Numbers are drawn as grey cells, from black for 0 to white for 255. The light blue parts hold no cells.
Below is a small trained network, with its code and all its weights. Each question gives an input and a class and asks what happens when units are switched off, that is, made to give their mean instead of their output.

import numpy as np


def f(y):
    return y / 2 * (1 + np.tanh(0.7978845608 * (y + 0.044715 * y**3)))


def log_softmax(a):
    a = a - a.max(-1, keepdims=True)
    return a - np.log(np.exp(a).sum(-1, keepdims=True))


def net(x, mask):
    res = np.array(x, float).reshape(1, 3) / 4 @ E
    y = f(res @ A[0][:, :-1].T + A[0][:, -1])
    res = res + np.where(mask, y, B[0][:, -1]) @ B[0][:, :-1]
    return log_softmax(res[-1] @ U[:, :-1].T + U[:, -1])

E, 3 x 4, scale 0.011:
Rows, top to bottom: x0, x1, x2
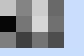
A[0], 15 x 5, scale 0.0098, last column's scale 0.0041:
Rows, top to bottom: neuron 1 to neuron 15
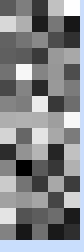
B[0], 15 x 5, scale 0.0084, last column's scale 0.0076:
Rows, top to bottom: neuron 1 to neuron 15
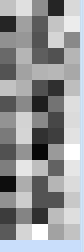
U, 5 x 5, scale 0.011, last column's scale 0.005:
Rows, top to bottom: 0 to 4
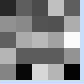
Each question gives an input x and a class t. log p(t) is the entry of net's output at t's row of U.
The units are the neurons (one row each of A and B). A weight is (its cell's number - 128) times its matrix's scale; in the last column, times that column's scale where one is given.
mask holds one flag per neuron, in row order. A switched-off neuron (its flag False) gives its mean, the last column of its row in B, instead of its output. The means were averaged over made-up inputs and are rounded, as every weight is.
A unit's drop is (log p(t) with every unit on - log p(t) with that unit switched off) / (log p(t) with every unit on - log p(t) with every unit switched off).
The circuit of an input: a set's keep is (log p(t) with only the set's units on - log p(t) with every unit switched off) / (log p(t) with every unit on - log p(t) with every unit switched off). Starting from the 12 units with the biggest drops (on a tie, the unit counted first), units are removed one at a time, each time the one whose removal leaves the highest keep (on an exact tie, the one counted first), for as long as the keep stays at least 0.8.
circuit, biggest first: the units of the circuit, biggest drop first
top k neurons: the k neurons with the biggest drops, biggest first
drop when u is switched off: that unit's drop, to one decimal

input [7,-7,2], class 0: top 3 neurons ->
(neuron 14; neuron 2; neuron 12)
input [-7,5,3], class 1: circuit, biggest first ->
(neuron 6; neuron 1)
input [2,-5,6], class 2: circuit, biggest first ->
(neuron 11; neuron 15)
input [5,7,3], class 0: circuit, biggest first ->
(neuron 10)
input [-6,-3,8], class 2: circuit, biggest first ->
(neuron 15; neuron 11)
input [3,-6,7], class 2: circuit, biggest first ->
(neuron 11; neuron 15)
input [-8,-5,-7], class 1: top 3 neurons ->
(neuron 1; neuron 6; neuron 15)
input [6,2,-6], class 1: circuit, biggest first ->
(neuron 9; neuron 15)
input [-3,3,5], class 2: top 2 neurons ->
(neuron 15; neuron 11)
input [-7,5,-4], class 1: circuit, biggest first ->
(neuron 1; neuron 6)
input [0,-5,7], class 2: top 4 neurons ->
(neuron 11; neuron 15; neuron 10; neuron 7)
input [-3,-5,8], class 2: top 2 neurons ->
(neuron 11; neuron 15)
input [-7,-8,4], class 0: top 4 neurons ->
(neuron 2; neuron 12; neuron 14; neuron 8)
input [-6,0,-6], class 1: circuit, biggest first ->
(neuron 1)
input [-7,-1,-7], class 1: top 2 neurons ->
(neuron 6; neuron 1)
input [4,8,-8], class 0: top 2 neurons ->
(neuron 10; neuron 7)
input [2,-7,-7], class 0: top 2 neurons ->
(neuron 2; neuron 12)
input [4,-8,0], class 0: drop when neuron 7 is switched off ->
0.0
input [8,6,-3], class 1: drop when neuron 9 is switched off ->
0.1
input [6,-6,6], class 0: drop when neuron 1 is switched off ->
0.2
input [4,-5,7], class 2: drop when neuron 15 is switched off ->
0.3
